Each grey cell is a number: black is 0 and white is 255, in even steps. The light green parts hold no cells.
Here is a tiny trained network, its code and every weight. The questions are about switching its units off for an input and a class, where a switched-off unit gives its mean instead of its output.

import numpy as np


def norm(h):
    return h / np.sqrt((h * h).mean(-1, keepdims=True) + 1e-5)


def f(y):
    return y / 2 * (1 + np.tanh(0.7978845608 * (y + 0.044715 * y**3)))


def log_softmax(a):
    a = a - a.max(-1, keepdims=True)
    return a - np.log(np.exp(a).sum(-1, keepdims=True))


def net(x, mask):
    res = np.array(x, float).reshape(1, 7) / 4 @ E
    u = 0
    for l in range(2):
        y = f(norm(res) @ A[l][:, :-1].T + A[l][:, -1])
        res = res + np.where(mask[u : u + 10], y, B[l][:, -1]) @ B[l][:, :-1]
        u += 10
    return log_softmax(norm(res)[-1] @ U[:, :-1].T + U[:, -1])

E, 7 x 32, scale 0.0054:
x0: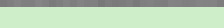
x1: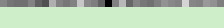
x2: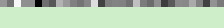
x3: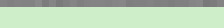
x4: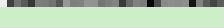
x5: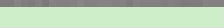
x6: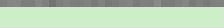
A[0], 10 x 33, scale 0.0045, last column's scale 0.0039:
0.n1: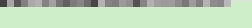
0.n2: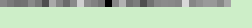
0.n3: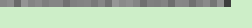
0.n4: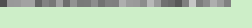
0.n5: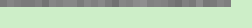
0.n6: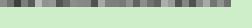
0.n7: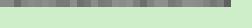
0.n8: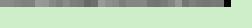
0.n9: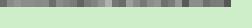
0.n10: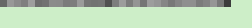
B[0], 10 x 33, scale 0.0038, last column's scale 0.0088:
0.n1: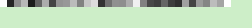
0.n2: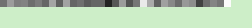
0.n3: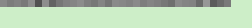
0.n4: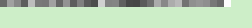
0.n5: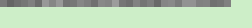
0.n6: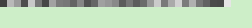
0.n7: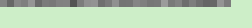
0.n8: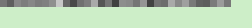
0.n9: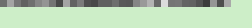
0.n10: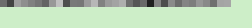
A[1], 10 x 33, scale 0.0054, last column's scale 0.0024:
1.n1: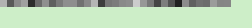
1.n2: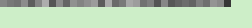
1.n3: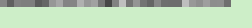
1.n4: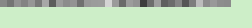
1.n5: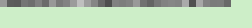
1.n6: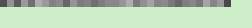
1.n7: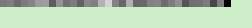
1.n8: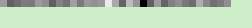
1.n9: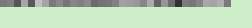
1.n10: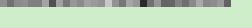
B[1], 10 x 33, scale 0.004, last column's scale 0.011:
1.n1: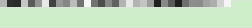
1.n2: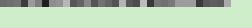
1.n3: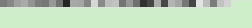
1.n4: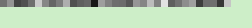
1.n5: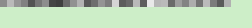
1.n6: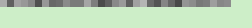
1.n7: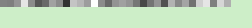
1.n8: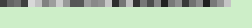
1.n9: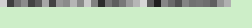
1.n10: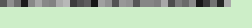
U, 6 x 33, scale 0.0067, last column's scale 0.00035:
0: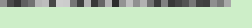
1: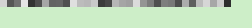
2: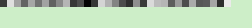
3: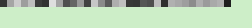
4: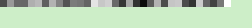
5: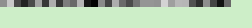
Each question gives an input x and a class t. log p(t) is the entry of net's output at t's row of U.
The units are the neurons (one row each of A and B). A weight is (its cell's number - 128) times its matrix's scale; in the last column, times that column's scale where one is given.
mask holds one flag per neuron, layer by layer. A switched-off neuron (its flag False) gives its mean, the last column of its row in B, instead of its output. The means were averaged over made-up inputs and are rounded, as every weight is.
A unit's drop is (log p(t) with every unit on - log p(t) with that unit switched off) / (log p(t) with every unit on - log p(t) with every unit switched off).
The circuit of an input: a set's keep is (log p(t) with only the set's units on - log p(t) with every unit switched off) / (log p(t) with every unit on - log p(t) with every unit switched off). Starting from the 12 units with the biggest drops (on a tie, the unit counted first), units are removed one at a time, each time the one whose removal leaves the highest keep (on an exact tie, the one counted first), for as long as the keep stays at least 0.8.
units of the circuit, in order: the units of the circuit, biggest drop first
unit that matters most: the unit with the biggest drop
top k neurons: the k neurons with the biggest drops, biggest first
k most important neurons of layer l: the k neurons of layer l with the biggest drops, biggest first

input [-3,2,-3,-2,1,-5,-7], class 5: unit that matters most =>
0.n6
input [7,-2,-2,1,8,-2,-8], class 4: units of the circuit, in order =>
[0.n2; 0.n1]
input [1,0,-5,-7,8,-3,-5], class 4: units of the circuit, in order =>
[0.n2; 0.n6]
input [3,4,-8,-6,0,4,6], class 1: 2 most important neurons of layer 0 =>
[0.n1; 0.n4]
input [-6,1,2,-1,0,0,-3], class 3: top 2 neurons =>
[0.n1; 1.n1]
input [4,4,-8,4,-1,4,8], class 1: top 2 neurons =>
[0.n1; 0.n4]
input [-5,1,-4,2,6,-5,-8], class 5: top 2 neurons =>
[1.n3; 1.n8]
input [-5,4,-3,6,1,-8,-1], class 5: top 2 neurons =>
[0.n6; 1.n1]
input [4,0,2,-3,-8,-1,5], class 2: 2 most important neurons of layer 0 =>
[0.n4; 0.n2]
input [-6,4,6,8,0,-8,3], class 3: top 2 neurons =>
[0.n1; 1.n1]
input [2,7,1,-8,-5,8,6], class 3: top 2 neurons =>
[0.n4; 1.n1]
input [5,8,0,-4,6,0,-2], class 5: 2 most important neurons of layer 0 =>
[0.n1; 0.n2]
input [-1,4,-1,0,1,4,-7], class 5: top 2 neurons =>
[0.n1; 0.n2]
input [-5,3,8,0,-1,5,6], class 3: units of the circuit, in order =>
[0.n1]
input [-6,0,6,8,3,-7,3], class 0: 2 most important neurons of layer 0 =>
[0.n2; 0.n9]
